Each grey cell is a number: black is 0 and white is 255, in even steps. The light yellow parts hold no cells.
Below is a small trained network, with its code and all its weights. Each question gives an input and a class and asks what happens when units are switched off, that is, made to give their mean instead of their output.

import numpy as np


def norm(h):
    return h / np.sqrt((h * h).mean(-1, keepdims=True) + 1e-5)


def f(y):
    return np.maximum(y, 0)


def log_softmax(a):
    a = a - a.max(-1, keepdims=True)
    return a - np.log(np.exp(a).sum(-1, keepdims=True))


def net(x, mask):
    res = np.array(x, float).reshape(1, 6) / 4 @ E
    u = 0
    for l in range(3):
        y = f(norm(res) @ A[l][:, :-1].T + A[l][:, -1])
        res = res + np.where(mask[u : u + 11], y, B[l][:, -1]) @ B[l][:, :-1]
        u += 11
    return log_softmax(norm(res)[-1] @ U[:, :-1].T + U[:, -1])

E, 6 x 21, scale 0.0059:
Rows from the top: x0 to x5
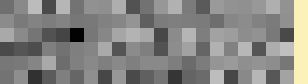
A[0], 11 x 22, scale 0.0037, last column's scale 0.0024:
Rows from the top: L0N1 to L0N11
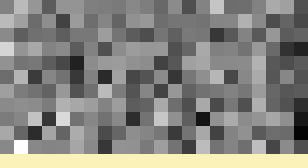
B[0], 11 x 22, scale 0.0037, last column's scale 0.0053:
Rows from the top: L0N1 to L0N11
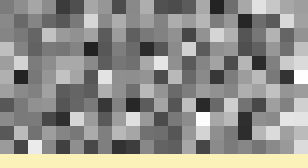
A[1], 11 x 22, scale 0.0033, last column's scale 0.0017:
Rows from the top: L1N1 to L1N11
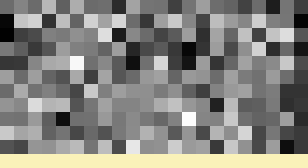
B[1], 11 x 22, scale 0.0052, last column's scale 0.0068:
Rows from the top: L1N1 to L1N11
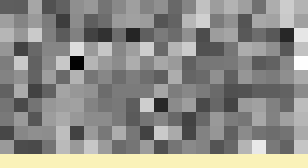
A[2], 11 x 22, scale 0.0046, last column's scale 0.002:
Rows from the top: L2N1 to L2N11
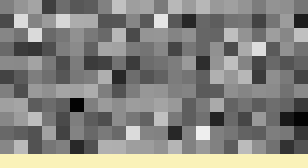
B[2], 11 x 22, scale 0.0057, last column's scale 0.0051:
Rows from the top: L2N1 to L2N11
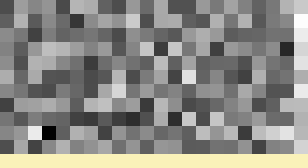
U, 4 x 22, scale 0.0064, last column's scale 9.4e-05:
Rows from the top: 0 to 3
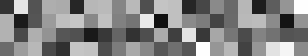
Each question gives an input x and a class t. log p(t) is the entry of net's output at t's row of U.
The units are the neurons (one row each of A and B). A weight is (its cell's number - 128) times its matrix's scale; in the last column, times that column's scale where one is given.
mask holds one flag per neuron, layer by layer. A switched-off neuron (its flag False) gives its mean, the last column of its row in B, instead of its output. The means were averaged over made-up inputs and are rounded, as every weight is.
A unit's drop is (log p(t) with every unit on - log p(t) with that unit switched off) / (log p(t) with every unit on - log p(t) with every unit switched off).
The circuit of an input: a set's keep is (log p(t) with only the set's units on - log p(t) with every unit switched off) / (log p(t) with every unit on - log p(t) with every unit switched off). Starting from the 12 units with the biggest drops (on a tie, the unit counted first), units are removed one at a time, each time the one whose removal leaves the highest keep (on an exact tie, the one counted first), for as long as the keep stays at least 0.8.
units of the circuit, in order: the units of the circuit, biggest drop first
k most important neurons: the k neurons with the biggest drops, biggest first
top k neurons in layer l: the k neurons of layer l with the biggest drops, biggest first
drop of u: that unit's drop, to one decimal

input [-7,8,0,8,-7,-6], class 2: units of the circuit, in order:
[L1N3]
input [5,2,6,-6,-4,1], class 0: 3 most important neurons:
[L1N3, L1N10, L0N5]
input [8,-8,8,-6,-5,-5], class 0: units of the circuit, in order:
[L2N11, L2N8]
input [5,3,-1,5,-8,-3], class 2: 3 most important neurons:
[L1N3, L0N6, L0N10]
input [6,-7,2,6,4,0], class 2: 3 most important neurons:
[L1N3, L2N5, L0N10]
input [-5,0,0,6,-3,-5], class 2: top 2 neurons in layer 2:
[L2N6, L2N4]
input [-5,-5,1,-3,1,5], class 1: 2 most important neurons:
[L0N6, L0N9]
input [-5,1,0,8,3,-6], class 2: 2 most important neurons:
[L1N3, L0N6]
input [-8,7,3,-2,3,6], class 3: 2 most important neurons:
[L2N10, L0N10]
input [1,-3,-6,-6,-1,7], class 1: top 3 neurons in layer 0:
[L0N6, L0N5, L0N11]
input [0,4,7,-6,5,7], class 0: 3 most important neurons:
[L0N5, L1N10, L2N11]
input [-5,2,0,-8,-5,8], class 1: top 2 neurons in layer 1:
[L1N4, L1N3]
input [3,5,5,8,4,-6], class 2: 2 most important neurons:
[L1N3, L0N6]
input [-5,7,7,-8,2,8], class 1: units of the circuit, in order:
[L0N6]
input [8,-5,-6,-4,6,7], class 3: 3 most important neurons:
[L0N9, L1N2, L1N11]
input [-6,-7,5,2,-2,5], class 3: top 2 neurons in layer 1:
[L1N5, L1N11]
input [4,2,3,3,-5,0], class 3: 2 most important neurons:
[L1N5, L0N11]
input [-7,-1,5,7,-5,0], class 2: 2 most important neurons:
[L1N3, L0N9]
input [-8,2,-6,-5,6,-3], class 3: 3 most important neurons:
[L2N10, L1N1, L0N10]
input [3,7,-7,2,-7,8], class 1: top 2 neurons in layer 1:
[L1N4, L1N10]
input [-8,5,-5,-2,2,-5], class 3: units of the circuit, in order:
[L2N10]
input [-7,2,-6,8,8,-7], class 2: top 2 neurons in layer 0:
[L0N6, L0N9]
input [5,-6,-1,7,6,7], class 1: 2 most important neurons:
[L1N4, L0N6]
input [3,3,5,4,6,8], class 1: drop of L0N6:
0.1
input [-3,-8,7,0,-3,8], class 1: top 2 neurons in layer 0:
[L0N6, L0N8]
